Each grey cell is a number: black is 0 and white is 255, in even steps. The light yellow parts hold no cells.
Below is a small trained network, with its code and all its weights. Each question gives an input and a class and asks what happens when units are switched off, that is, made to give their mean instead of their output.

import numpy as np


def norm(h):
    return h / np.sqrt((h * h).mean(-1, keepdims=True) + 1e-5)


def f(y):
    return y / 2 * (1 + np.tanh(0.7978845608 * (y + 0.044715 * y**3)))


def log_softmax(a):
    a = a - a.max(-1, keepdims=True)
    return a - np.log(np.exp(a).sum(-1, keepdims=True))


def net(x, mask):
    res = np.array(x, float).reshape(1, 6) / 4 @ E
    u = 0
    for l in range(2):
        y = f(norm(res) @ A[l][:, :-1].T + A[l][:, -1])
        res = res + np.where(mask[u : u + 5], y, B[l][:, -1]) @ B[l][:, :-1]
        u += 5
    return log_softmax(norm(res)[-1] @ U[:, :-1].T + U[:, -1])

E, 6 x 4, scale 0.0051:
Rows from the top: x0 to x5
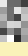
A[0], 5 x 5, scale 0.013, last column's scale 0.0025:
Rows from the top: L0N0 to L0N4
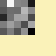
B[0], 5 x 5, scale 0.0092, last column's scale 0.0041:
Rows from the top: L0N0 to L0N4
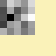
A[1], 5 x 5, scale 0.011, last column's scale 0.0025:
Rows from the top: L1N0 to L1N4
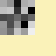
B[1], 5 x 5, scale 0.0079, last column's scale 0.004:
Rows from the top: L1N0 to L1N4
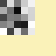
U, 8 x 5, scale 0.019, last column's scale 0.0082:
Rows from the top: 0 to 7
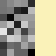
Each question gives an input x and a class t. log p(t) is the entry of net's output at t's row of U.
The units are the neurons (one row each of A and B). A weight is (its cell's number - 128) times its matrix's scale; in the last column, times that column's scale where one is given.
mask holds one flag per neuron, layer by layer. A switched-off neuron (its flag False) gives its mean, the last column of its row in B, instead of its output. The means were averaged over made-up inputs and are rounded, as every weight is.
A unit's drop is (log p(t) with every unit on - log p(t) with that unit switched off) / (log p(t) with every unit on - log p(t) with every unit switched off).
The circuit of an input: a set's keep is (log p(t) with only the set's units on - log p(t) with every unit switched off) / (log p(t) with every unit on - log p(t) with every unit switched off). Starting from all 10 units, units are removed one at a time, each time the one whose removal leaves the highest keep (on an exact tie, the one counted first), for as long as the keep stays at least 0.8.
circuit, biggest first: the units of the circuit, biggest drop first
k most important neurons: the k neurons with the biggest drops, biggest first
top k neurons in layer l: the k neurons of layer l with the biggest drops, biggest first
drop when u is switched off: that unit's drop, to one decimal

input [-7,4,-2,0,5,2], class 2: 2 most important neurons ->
[L0N2; L1N0]
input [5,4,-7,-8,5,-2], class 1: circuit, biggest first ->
[L1N3]
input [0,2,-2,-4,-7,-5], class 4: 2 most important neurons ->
[L1N4; L0N1]
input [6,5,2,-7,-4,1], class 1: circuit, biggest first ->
[L1N3; L0N2]
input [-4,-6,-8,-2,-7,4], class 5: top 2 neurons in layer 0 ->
[L0N0; L0N3]
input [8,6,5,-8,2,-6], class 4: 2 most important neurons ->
[L0N2; L0N1]
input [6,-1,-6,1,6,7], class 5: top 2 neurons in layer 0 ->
[L0N0; L0N3]
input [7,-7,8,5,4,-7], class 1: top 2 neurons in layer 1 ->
[L1N3; L1N1]
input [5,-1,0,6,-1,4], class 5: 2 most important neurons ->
[L0N0; L0N3]
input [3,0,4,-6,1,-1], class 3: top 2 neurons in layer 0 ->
[L0N2; L0N3]
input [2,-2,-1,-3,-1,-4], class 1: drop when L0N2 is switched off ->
0.1
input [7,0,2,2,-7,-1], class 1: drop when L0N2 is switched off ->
0.2
